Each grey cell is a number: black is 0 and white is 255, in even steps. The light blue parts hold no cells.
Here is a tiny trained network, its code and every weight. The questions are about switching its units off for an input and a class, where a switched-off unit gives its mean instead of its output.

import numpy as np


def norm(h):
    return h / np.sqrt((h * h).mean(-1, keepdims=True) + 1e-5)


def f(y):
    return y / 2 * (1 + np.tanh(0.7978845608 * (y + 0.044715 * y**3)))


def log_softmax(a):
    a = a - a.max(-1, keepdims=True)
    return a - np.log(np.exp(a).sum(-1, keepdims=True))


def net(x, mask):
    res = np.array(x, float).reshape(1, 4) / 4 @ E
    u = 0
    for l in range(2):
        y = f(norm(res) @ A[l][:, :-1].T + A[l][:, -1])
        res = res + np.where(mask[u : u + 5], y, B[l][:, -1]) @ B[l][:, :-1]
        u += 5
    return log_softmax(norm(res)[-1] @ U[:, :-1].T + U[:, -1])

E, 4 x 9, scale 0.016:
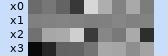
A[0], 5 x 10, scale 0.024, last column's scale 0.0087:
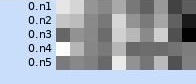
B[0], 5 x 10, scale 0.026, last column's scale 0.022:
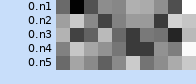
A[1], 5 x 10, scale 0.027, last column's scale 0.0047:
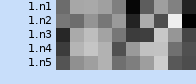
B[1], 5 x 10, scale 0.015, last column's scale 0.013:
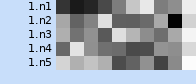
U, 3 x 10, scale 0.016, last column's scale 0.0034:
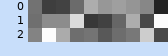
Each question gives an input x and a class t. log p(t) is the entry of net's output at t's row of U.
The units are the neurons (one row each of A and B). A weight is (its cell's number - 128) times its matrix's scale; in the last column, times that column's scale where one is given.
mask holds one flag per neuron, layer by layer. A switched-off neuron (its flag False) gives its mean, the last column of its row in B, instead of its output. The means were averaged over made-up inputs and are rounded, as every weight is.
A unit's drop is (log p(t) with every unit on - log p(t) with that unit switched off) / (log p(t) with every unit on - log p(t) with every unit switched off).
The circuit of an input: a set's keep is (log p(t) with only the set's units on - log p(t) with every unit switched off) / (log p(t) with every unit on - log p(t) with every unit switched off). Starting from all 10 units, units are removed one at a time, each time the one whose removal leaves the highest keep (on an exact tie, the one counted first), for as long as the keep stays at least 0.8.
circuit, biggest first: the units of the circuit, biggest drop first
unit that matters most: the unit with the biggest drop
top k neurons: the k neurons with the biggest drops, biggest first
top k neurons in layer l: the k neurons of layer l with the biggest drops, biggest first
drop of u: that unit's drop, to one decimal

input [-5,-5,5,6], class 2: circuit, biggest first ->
[0.n1]
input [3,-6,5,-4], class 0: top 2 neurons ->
[0.n1; 0.n2]
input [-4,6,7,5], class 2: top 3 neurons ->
[0.n1; 0.n3; 0.n4]
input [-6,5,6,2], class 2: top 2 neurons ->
[0.n1; 0.n3]
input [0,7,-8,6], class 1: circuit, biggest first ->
[1.n2; 0.n1]
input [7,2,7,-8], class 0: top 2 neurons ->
[0.n1; 0.n2]
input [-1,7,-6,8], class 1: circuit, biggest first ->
[0.n1; 1.n2]
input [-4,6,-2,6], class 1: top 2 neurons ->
[0.n4; 0.n1]
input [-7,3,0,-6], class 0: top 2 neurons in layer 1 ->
[1.n1; 1.n3]
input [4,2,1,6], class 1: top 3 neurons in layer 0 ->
[0.n4; 0.n2; 0.n3]
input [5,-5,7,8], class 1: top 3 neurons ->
[0.n4; 0.n3; 0.n1]
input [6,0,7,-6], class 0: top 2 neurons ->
[0.n1; 0.n2]
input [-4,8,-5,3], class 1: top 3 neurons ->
[0.n4; 0.n1; 1.n2]
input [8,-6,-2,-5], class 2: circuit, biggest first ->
[0.n2]
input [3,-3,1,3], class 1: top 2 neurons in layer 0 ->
[0.n4; 0.n3]
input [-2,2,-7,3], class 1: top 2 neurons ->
[0.n4; 0.n1]
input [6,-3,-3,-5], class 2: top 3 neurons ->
[0.n2; 0.n4; 0.n5]
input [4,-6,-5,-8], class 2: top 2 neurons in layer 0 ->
[0.n2; 0.n4]
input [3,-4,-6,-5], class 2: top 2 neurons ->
[0.n2; 0.n4]
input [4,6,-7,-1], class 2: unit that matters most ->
0.n1
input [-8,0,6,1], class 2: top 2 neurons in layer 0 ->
[0.n1; 0.n3]
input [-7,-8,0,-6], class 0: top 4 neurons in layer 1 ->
[1.n1; 1.n3; 1.n2; 1.n4]
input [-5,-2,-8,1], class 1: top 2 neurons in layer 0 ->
[0.n4; 0.n1]
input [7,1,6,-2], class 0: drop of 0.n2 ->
0.2
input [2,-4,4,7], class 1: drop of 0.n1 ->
0.3
